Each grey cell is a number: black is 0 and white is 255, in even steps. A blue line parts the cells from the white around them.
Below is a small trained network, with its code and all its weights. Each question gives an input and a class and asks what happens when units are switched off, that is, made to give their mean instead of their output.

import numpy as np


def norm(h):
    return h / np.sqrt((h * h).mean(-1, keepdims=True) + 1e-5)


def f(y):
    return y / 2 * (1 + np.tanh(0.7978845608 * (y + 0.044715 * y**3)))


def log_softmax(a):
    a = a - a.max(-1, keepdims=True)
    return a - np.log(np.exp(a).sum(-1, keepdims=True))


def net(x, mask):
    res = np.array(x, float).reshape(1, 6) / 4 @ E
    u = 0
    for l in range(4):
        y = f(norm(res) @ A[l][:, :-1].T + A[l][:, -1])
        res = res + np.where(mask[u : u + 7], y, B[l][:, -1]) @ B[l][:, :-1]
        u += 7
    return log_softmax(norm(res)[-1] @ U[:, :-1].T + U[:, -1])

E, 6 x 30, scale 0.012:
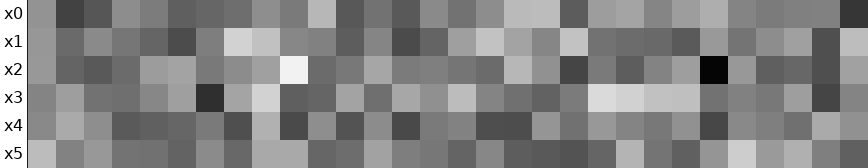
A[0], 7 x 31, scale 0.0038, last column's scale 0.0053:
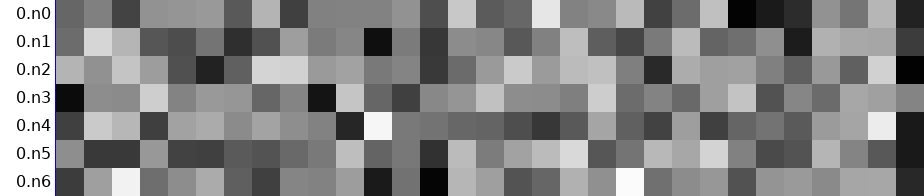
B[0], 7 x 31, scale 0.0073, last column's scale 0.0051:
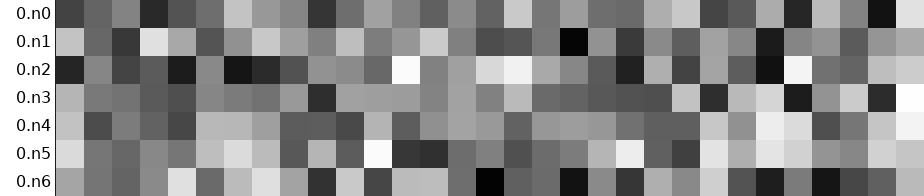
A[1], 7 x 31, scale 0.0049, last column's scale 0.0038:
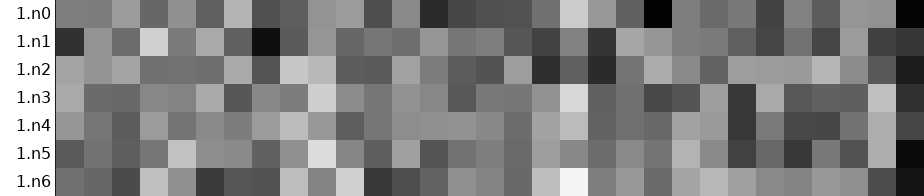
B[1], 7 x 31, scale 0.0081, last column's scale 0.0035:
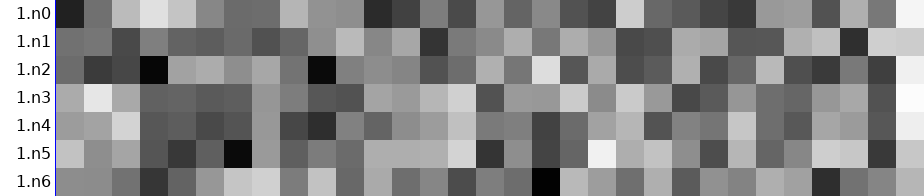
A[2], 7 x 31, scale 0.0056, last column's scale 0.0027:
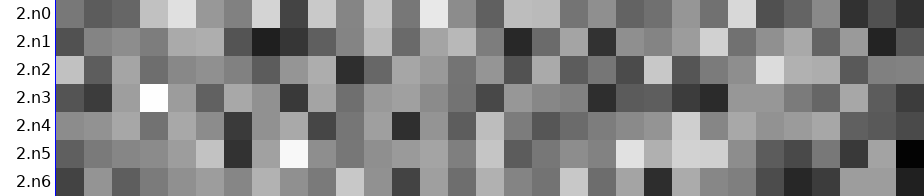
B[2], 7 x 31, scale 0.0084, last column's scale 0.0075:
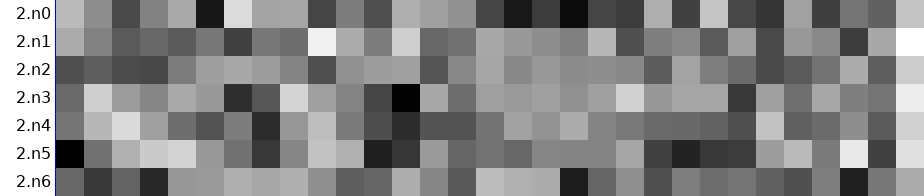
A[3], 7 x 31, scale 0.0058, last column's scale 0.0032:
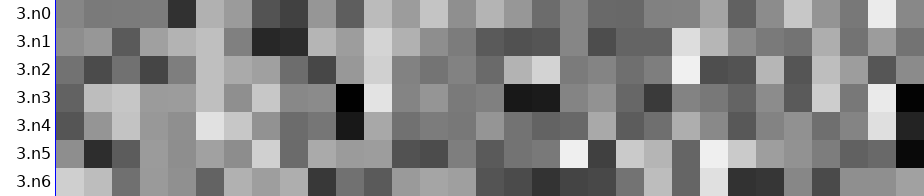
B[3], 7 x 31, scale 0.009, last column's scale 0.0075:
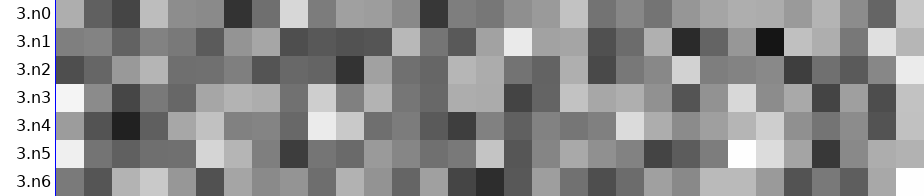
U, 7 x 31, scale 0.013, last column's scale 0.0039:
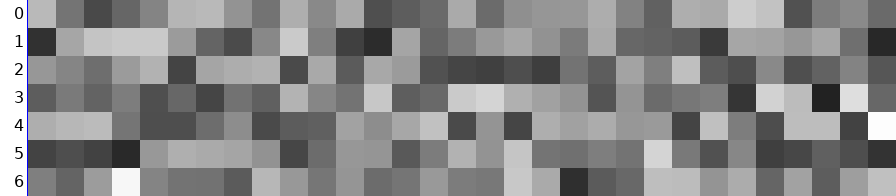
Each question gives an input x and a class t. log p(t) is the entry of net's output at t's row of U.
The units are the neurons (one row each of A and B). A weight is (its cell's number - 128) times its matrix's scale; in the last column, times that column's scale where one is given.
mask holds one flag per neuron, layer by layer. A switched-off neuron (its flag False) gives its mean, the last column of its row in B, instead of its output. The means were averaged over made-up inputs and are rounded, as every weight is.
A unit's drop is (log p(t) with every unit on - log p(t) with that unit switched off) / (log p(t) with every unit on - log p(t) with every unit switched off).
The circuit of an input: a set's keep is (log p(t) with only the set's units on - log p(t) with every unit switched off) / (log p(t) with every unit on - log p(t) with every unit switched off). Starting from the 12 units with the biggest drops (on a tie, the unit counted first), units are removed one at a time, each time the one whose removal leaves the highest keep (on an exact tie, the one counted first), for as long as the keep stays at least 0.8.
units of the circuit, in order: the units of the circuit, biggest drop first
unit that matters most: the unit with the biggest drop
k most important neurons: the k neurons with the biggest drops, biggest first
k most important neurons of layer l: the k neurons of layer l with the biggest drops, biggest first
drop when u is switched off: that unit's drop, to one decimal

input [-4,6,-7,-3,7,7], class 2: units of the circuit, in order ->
(0.n1; 1.n3)
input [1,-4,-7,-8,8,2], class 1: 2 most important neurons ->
(1.n0; 2.n3)
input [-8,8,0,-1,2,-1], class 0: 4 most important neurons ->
(0.n4; 3.n4; 2.n1; 3.n3)
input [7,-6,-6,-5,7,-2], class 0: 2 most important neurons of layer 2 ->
(2.n0; 2.n1)
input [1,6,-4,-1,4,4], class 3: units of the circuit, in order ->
(0.n2)
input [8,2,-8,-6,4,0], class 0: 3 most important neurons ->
(0.n5; 1.n6; 3.n5)
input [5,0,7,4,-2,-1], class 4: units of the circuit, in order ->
(1.n5; 1.n4)
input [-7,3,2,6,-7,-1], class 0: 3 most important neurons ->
(0.n4; 3.n3; 0.n6)
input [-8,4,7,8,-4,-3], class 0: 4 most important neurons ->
(3.n3; 0.n4; 2.n3; 1.n0)
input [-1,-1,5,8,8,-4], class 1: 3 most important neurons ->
(2.n5; 2.n0; 2.n4)
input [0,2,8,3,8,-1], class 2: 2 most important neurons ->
(0.n6; 0.n1)
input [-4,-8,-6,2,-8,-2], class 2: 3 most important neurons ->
(2.n0; 3.n6; 0.n2)
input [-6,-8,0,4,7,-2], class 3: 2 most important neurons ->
(2.n1; 3.n1)
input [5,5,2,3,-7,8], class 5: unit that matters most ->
2.n2
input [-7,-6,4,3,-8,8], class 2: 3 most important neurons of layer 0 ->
(0.n0; 0.n3; 0.n5)
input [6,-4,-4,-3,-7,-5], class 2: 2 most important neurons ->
(2.n0; 0.n4)
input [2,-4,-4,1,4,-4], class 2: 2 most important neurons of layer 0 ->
(0.n6; 0.n0)
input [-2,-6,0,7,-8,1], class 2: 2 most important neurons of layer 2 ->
(2.n0; 2.n3)
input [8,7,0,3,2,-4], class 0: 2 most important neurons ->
(0.n5; 3.n5)
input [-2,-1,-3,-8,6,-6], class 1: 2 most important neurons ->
(1.n0; 2.n3)
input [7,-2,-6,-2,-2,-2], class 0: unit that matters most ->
0.n5
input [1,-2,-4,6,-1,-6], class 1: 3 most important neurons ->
(2.n4; 2.n5; 1.n2)
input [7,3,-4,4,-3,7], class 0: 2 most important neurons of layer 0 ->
(0.n5; 0.n3)
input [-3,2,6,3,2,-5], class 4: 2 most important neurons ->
(1.n5; 1.n4)
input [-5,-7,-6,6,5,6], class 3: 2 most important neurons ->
(2.n1; 1.n1)
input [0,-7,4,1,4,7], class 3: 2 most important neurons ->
(1.n1; 3.n1)
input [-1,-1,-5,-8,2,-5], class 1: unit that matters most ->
1.n0
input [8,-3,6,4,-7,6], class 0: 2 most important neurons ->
(3.n5; 0.n5)
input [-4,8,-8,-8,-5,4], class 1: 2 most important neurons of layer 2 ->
(2.n3; 2.n1)
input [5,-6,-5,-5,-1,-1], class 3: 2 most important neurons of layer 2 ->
(2.n1; 2.n5)
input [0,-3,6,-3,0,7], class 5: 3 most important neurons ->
(1.n2; 2.n2; 3.n2)
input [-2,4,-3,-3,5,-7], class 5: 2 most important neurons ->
(0.n3; 2.n0)
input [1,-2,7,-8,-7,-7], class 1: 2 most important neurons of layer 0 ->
(0.n6; 0.n1)
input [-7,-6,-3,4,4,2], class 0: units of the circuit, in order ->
(0.n4)
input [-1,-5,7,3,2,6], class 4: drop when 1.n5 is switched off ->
0.3
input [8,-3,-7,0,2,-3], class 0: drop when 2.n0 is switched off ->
0.0
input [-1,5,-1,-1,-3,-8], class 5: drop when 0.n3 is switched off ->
0.1
